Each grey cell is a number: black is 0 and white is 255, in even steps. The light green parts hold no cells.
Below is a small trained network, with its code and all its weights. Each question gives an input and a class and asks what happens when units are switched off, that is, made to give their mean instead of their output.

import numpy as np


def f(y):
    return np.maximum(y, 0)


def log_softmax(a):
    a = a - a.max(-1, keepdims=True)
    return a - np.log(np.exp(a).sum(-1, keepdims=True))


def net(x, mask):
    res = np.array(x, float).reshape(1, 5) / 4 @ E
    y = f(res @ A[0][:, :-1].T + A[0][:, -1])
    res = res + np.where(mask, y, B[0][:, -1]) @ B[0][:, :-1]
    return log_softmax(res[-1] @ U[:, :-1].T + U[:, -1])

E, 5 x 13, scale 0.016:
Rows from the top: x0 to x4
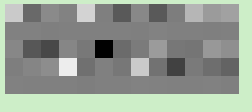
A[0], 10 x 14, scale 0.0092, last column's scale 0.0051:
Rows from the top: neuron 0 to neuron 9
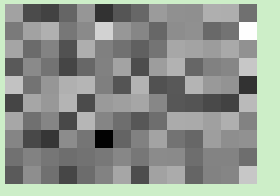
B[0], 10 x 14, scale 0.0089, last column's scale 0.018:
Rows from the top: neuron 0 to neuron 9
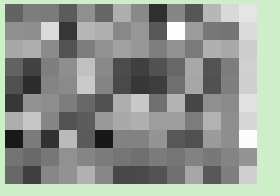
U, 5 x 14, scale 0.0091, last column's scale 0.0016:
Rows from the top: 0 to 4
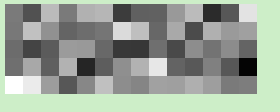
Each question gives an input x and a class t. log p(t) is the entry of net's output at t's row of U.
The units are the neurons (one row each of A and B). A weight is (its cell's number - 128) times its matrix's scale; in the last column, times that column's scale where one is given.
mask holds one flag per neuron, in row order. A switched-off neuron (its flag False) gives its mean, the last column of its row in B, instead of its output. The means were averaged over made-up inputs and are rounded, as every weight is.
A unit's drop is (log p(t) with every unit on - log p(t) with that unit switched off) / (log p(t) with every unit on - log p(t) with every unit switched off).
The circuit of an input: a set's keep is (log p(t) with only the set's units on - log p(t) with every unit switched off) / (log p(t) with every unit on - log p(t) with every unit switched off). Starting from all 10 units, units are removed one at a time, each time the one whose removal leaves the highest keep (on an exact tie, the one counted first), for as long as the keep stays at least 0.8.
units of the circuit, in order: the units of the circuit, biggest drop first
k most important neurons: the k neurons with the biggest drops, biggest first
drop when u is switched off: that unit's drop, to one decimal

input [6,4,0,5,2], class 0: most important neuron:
[neuron 7]
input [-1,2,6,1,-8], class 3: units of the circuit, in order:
[neuron 4; neuron 7]
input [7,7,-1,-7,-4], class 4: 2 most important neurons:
[neuron 7; neuron 5]
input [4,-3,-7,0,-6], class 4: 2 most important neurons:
[neuron 3; neuron 9]
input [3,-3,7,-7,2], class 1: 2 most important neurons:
[neuron 6; neuron 0]
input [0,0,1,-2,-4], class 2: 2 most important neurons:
[neuron 5; neuron 1]
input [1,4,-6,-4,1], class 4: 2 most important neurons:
[neuron 4; neuron 6]
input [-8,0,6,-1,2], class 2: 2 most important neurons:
[neuron 3; neuron 9]
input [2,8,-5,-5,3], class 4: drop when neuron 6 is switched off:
0.1
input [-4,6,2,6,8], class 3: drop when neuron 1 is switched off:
0.2
